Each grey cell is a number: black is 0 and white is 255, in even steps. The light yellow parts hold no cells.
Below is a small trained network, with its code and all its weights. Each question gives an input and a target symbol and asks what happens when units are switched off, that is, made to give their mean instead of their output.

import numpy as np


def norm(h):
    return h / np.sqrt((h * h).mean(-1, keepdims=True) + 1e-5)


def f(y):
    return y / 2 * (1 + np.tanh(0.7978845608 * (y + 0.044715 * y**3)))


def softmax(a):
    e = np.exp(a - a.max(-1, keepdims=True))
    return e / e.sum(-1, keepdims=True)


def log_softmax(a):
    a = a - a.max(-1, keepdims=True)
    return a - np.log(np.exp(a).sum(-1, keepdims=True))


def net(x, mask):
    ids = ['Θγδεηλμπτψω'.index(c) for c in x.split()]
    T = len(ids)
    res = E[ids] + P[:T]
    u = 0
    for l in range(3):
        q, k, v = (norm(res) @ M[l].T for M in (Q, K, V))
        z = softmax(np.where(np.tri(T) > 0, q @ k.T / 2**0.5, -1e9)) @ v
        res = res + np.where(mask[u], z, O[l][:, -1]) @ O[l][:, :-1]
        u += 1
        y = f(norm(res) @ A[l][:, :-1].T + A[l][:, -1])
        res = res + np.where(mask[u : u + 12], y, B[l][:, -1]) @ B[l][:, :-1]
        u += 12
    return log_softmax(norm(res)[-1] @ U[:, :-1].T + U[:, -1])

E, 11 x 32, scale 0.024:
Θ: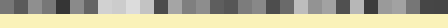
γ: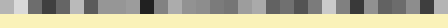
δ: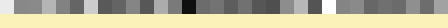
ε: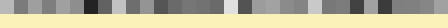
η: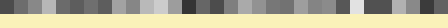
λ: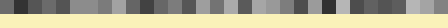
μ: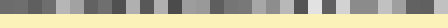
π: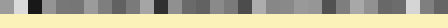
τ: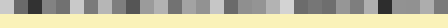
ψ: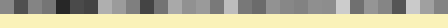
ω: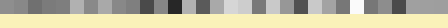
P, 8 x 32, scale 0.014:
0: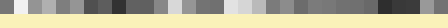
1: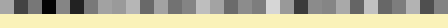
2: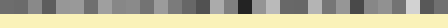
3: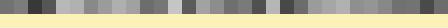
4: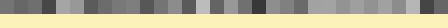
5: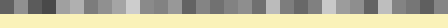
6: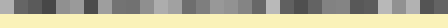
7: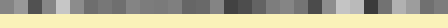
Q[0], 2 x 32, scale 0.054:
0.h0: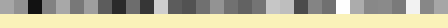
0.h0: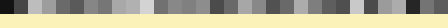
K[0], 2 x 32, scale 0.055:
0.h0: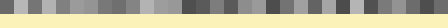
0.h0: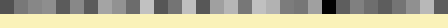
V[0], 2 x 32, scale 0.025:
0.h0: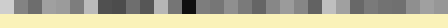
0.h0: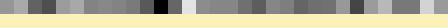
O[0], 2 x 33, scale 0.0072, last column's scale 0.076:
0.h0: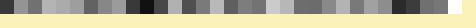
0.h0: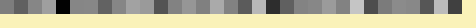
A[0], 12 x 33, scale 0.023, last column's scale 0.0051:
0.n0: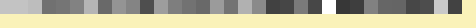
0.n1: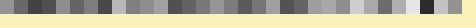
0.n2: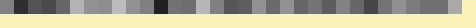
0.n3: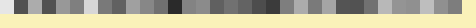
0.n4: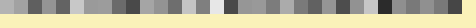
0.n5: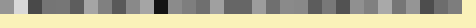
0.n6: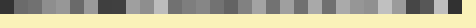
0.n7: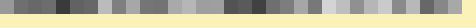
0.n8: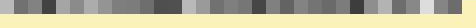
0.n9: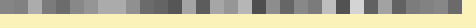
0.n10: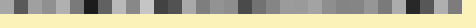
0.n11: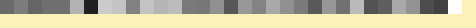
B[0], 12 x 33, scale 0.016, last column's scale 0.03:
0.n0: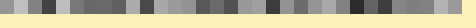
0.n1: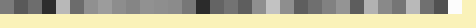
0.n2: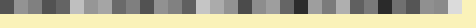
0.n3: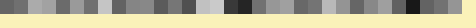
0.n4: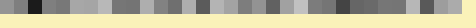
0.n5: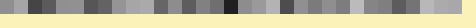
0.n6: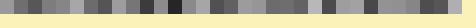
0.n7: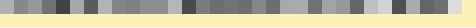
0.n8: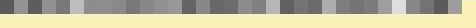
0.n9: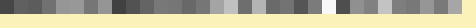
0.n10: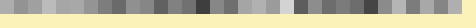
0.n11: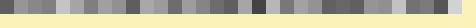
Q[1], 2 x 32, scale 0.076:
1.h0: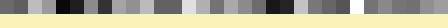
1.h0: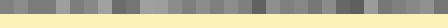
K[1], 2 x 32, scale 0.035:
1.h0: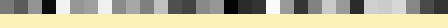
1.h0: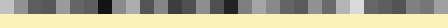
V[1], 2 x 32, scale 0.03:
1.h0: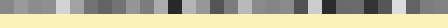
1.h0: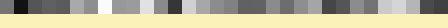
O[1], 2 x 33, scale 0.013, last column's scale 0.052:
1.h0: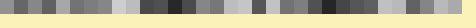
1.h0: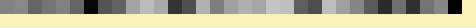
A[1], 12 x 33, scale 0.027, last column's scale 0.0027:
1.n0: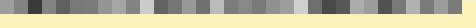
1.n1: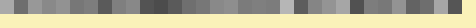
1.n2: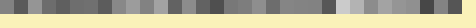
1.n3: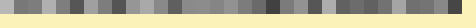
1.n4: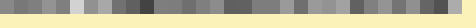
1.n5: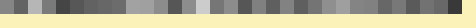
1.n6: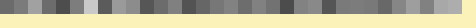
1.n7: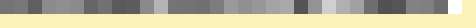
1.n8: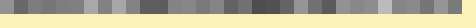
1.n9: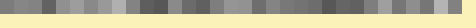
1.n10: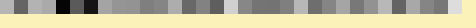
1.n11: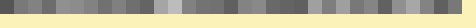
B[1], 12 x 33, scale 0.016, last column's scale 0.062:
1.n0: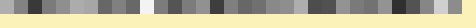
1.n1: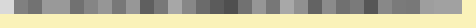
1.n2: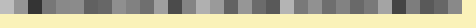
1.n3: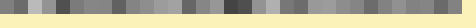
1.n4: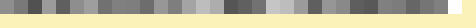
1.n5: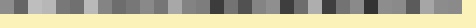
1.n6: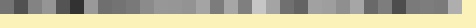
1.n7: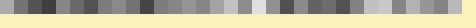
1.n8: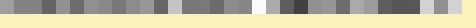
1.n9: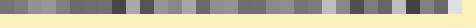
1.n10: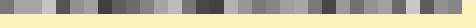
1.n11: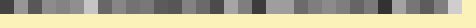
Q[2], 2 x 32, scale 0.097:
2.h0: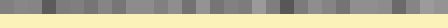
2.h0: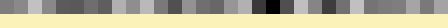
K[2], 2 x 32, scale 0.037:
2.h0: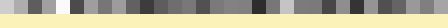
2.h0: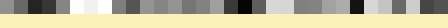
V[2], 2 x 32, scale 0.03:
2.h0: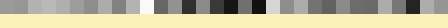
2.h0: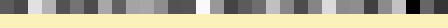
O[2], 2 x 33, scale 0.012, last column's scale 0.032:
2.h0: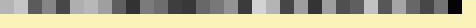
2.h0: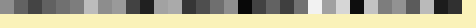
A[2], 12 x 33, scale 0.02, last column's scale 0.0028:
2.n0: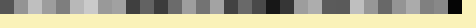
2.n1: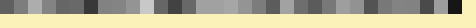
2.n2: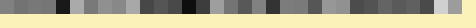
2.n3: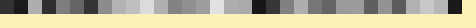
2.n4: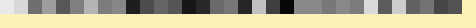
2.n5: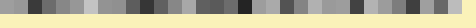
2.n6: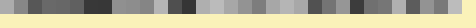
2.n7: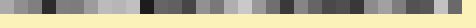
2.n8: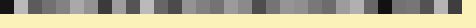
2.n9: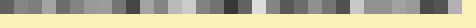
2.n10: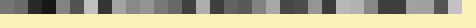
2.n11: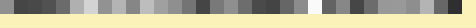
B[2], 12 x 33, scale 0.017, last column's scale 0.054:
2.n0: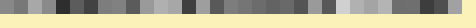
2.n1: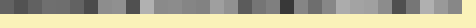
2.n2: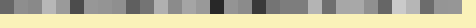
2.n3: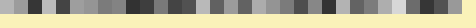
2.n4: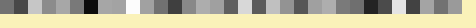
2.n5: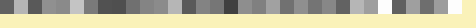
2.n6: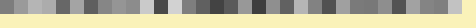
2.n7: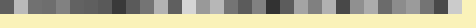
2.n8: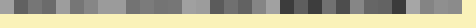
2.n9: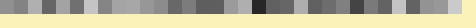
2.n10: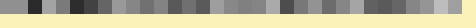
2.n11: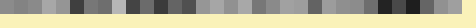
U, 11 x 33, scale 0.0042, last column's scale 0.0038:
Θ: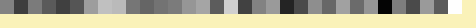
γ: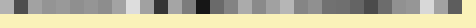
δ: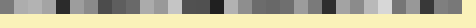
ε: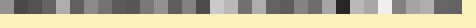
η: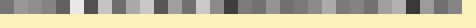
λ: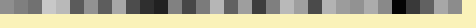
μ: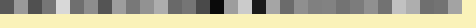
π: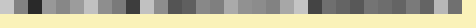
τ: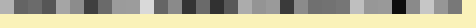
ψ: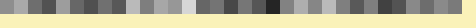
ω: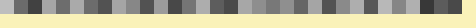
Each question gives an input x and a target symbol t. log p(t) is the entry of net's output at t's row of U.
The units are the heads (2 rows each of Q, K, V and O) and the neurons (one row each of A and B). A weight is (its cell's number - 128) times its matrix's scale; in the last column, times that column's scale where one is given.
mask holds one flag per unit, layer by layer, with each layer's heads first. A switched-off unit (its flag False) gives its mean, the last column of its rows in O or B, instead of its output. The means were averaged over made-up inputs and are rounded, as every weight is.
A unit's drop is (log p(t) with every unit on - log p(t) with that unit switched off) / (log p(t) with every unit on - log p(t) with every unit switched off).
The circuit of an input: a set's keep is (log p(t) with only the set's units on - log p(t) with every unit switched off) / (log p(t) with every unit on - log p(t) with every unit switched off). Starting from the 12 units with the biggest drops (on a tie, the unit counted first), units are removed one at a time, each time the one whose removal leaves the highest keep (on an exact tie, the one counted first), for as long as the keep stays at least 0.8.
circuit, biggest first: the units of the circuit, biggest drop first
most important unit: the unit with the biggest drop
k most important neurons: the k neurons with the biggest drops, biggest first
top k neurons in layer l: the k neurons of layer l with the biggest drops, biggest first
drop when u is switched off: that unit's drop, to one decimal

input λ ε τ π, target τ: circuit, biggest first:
[0.n5; 0.h0]
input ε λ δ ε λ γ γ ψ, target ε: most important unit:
1.h0
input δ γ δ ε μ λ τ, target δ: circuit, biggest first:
[1.h0; 2.n0; 0.n1]
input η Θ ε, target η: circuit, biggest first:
[0.h0; 0.n3]
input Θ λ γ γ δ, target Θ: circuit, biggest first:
[1.h0; 2.h0; 0.h0]
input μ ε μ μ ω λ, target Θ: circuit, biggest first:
[0.n2; 0.h0]
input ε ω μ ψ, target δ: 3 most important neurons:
[0.n7; 1.n10; 1.n7]
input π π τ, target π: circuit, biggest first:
[0.h0; 0.n4]
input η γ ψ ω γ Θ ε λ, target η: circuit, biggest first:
[2.h0; 2.n4; 1.n7]
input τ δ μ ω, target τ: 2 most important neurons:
[0.n4; 1.n7]
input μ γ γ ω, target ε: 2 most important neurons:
[0.n9; 2.n7]
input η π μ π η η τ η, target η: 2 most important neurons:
[0.n1; 2.n4]
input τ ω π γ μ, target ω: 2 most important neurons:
[0.n6; 1.n8]
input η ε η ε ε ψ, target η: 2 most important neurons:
[2.n4; 0.n1]
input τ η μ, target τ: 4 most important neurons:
[0.n4; 1.n7; 2.n6; 1.n9]
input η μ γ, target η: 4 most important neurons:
[2.n4; 2.n5; 0.n7; 1.n7]
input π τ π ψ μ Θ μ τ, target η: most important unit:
0.n3
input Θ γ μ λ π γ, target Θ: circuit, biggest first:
[2.h0; 0.h0; 1.h0]
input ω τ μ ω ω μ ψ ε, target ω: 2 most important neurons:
[0.n9; 2.n3]
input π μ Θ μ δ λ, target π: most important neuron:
[0.n5]
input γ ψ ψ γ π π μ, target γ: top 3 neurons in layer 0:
[0.n0; 0.n10; 0.n1]
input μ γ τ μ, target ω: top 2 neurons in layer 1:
[1.n2; 1.n11]
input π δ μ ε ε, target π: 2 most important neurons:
[0.n5; 1.n0]
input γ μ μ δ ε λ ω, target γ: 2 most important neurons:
[0.n0; 1.n8]
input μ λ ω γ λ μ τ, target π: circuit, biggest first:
[0.n4; 0.h0]
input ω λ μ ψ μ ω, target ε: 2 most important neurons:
[0.n9; 1.n7]
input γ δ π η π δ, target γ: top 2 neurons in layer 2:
[2.n5; 2.n7]
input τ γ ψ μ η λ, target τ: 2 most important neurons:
[0.n4; 1.n7]
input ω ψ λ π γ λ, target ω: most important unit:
0.h0
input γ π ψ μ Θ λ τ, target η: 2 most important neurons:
[0.n3; 0.n8]
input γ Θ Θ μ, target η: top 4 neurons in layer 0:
[0.n3; 0.n8; 0.n4; 0.n10]
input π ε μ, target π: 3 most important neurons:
[0.n5; 1.n0; 1.n4]
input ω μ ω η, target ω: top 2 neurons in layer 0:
[0.n9; 0.n4]
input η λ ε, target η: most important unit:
2.h0
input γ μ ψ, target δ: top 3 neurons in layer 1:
[1.n10; 1.n1; 1.n6]
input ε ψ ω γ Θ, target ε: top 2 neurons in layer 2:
[2.n7; 2.n6]
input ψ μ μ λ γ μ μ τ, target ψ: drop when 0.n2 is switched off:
0.1
